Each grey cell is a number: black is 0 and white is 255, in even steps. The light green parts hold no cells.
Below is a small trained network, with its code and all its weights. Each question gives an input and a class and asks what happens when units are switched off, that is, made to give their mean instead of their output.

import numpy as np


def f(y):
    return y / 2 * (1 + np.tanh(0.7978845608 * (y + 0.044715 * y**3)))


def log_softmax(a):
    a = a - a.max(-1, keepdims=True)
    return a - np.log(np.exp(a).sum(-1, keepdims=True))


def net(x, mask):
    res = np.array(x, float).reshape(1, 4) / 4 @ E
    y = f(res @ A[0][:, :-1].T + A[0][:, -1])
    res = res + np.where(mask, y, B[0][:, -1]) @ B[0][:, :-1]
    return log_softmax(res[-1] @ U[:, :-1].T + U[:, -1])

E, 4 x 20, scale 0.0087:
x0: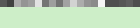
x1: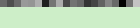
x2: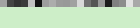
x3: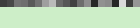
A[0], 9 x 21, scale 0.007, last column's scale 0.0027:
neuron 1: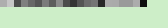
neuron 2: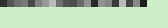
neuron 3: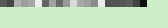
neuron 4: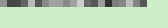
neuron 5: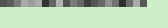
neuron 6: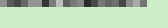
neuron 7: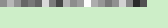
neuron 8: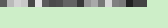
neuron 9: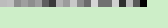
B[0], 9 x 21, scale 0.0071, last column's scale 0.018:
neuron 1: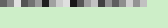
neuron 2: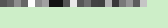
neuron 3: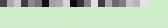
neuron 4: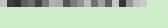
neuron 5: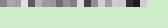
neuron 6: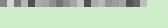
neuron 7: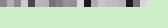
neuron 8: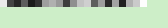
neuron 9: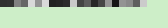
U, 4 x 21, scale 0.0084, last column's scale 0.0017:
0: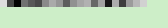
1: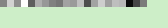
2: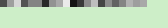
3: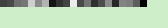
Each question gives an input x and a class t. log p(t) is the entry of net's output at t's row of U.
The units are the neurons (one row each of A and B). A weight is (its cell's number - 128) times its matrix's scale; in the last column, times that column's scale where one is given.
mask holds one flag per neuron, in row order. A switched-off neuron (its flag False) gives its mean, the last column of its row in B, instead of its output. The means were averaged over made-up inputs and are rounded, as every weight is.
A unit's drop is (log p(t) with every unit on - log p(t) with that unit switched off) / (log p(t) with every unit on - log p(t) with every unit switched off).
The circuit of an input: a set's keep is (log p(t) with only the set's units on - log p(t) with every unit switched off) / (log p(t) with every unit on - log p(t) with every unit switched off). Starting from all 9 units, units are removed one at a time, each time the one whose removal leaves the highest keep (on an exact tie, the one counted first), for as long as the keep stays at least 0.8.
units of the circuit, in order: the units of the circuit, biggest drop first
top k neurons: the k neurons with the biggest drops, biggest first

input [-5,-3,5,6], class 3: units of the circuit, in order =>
neuron 2
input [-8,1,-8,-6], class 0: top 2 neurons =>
neuron 8; neuron 3
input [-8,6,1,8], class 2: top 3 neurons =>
neuron 1; neuron 9; neuron 7
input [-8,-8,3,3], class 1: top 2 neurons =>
neuron 7; neuron 3
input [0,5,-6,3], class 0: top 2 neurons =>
neuron 8; neuron 7
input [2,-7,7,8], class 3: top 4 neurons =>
neuron 2; neuron 8; neuron 5; neuron 6
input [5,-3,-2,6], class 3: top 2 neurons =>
neuron 2; neuron 1
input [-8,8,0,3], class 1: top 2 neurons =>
neuron 5; neuron 6
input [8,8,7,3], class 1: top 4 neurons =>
neuron 6; neuron 5; neuron 8; neuron 1
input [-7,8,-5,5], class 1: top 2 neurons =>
neuron 5; neuron 3
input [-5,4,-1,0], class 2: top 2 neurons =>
neuron 1; neuron 7
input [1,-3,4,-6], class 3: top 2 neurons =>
neuron 9; neuron 8
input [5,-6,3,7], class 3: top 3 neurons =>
neuron 2; neuron 5; neuron 6
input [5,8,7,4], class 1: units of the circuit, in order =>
neuron 6
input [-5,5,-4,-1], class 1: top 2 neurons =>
neuron 5; neuron 3
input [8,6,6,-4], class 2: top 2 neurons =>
neuron 3; neuron 8
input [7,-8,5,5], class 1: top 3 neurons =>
neuron 7; neuron 8; neuron 1
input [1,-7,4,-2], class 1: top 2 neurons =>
neuron 7; neuron 8
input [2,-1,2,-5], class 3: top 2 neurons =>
neuron 8; neuron 9
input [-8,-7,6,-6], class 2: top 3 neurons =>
neuron 1; neuron 8; neuron 5
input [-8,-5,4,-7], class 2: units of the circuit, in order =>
neuron 1
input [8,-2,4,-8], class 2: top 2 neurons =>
neuron 3; neuron 2
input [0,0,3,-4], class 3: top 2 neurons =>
neuron 8; neuron 9
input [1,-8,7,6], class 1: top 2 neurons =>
neuron 7; neuron 8
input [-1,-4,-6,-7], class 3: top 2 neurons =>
neuron 9; neuron 4
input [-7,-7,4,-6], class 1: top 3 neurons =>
neuron 7; neuron 3; neuron 8
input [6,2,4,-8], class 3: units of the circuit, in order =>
neuron 9
